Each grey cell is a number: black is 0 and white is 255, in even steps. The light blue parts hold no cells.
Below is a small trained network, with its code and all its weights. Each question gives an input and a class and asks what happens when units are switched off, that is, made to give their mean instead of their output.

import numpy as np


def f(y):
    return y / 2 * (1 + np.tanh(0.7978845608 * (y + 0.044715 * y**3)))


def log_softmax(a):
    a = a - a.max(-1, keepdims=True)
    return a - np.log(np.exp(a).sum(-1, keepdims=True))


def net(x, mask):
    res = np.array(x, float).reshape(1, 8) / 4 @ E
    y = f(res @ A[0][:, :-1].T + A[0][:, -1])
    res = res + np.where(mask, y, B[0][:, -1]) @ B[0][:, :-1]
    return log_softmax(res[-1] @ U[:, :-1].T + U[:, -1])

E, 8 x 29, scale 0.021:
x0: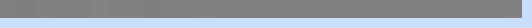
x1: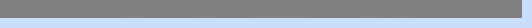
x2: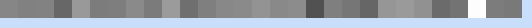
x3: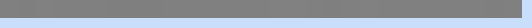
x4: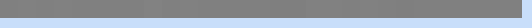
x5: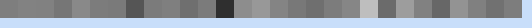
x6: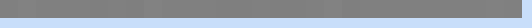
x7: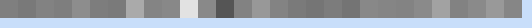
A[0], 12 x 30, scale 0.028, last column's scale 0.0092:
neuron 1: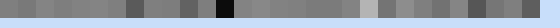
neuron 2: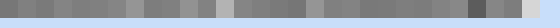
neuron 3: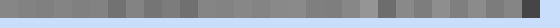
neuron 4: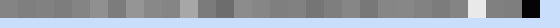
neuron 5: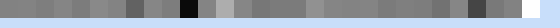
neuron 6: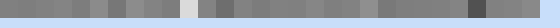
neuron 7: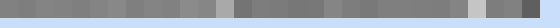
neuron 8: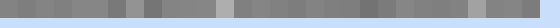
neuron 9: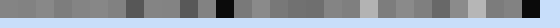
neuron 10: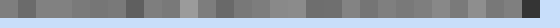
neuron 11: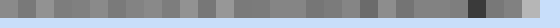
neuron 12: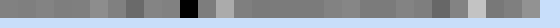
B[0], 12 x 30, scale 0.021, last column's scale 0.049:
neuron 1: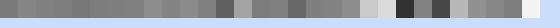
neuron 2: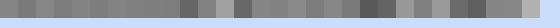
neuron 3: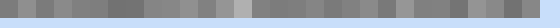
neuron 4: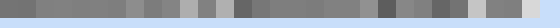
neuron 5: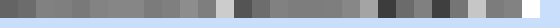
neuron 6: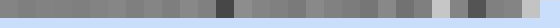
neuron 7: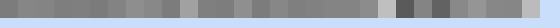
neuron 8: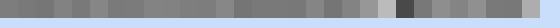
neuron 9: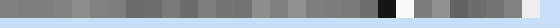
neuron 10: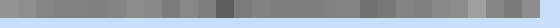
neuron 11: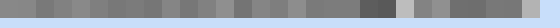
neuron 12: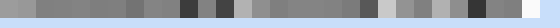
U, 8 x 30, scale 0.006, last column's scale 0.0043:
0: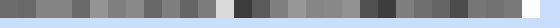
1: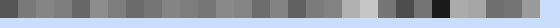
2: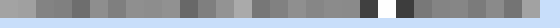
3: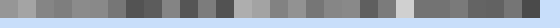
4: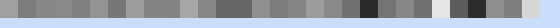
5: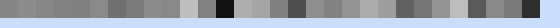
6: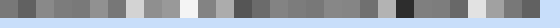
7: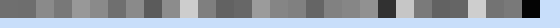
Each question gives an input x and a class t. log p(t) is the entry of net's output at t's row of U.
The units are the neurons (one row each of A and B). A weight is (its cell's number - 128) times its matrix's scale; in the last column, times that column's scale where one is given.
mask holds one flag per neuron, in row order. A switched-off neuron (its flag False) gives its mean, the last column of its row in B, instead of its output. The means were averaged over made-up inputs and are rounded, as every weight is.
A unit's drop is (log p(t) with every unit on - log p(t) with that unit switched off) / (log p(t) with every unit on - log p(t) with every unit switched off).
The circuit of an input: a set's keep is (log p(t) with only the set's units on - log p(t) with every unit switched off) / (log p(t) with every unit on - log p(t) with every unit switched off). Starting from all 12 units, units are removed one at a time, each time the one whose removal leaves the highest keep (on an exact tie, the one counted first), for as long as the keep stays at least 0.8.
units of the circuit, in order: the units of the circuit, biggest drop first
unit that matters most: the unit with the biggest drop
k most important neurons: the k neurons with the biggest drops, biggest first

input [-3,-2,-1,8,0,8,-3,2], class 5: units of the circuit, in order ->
(neuron 5)
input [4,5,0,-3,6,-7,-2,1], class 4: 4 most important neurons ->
(neuron 5; neuron 1; neuron 4; neuron 2)
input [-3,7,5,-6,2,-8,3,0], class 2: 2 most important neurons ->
(neuron 5; neuron 12)
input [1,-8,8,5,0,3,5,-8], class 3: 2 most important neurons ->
(neuron 12; neuron 9)
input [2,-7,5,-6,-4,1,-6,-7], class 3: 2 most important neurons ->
(neuron 12; neuron 1)
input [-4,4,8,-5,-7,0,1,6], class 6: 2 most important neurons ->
(neuron 7; neuron 8)
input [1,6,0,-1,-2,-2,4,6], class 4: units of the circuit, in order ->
(neuron 1; neuron 6)
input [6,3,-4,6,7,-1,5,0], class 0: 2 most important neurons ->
(neuron 12; neuron 1)
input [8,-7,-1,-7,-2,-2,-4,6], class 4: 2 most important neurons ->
(neuron 1; neuron 5)
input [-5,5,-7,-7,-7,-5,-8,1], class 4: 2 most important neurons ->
(neuron 6; neuron 4)
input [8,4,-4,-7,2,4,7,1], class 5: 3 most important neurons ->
(neuron 5; neuron 6; neuron 4)
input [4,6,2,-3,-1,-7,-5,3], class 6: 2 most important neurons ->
(neuron 12; neuron 9)
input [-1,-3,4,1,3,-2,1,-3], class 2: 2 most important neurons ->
(neuron 12; neuron 9)
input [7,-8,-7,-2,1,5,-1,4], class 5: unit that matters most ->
neuron 1
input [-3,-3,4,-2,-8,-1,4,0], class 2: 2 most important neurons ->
(neuron 5; neuron 9)
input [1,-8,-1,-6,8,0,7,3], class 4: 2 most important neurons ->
(neuron 1; neuron 5)
